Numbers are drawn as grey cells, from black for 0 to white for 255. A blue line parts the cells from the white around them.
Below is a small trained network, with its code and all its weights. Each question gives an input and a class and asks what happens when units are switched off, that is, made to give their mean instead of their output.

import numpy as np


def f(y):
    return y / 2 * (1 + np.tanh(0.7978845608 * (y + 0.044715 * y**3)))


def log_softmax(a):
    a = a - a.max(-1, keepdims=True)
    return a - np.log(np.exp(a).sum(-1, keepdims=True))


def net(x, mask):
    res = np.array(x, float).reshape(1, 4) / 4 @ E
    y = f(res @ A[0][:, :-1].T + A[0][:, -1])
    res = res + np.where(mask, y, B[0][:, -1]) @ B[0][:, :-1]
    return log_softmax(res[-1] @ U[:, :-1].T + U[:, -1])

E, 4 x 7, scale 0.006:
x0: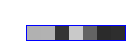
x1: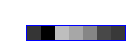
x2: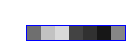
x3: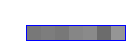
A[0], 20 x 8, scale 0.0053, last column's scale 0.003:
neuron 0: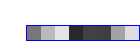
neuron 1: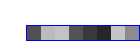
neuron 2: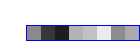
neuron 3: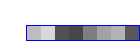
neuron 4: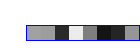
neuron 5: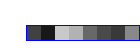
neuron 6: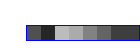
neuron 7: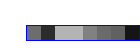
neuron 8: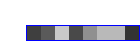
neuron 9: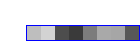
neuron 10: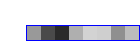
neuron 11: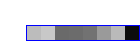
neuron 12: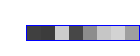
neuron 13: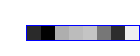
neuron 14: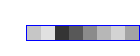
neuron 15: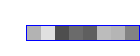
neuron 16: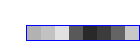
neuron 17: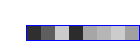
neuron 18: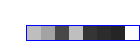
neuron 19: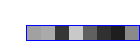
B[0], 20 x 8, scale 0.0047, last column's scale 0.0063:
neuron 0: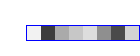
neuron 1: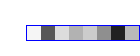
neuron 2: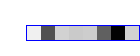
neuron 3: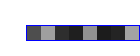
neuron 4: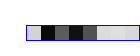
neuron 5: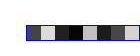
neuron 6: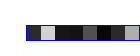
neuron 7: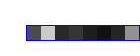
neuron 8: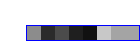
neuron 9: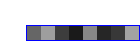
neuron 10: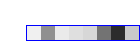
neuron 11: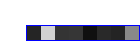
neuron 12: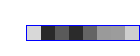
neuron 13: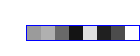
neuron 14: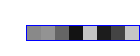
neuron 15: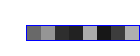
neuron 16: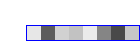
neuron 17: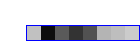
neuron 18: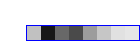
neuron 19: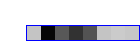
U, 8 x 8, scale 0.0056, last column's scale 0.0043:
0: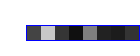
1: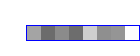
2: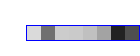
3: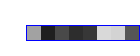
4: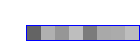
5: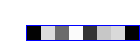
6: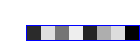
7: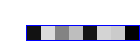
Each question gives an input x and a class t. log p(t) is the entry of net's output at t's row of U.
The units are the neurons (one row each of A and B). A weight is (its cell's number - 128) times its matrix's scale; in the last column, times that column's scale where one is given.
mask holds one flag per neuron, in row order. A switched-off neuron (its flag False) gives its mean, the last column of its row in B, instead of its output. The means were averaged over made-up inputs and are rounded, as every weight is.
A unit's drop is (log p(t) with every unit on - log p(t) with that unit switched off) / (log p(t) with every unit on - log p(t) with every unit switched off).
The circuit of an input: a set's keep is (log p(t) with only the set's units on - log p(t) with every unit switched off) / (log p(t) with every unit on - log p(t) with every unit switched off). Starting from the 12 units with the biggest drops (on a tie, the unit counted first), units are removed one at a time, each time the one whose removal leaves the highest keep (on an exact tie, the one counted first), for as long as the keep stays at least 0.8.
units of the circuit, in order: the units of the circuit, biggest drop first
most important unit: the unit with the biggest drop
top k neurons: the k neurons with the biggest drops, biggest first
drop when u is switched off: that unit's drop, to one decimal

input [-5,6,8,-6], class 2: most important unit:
neuron 0
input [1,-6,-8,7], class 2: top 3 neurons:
(neuron 10; neuron 2; neuron 5)
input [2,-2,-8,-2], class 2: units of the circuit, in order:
(neuron 2; neuron 10)
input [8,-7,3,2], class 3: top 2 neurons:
(neuron 18; neuron 4)
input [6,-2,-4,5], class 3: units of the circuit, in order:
(neuron 4; neuron 19)
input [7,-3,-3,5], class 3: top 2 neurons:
(neuron 4; neuron 19)
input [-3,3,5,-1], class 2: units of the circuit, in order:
(neuron 0; neuron 1)
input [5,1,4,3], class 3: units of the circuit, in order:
(neuron 4; neuron 18)
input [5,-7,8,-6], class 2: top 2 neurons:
(neuron 16; neuron 0)
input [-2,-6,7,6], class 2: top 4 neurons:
(neuron 0; neuron 1; neuron 16; neuron 5)
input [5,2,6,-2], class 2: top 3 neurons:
(neuron 16; neuron 1; neuron 0)
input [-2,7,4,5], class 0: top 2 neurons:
(neuron 5; neuron 6)
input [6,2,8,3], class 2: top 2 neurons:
(neuron 16; neuron 1)
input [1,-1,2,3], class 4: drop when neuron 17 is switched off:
0.1
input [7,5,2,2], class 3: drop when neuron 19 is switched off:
0.2
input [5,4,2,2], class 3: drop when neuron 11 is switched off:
0.0
